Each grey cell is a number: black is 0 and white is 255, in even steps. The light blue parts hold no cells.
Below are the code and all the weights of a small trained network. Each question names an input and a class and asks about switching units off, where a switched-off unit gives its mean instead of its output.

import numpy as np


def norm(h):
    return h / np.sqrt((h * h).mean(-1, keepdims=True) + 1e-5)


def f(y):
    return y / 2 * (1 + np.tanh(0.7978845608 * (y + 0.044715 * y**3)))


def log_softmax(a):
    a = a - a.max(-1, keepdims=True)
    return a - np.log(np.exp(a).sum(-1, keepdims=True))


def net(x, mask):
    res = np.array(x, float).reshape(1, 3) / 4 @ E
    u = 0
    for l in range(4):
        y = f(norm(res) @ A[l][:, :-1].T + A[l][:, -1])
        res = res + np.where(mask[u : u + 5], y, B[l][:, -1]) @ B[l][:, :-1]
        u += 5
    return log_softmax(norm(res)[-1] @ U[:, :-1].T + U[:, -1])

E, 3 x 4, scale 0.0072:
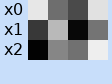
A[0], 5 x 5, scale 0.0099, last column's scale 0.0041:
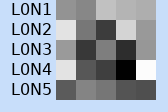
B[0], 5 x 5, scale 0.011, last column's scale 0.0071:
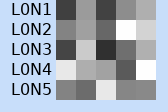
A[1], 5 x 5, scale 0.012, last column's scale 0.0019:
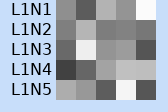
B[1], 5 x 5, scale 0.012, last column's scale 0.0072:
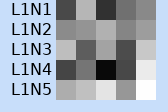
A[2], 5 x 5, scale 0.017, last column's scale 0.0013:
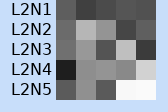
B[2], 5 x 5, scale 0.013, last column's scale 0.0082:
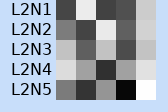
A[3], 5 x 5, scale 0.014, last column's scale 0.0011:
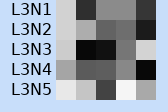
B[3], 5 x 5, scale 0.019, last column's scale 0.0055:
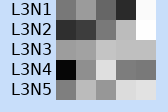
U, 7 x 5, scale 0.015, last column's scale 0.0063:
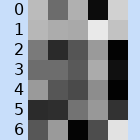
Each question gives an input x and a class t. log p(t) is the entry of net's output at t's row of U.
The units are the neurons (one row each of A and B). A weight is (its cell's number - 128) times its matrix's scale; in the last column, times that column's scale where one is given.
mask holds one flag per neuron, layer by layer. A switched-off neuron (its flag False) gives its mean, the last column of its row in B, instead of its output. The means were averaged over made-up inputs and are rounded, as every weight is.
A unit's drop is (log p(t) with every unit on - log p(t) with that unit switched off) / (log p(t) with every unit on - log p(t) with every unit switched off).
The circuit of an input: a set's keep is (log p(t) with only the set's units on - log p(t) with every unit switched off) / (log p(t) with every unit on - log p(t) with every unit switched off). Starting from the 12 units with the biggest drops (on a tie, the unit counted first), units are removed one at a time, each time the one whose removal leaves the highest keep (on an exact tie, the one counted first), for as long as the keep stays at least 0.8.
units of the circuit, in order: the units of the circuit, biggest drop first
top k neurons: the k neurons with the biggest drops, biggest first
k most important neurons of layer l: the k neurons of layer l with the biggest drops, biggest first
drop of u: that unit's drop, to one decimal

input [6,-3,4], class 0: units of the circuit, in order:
L2N5
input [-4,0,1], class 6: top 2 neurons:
L0N4, L2N1
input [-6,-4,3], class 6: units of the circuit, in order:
L0N4, L1N4
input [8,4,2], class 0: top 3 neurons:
L2N5, L0N4, L2N4
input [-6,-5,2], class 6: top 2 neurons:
L0N4, L2N1
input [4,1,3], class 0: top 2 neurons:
L2N5, L0N4
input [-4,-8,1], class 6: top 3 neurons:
L0N4, L2N1, L1N5
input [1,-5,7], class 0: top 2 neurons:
L2N5, L2N3
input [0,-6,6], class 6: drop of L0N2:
1.1
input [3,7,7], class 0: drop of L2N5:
1.0
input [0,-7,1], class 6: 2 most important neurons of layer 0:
L0N4, L0N2
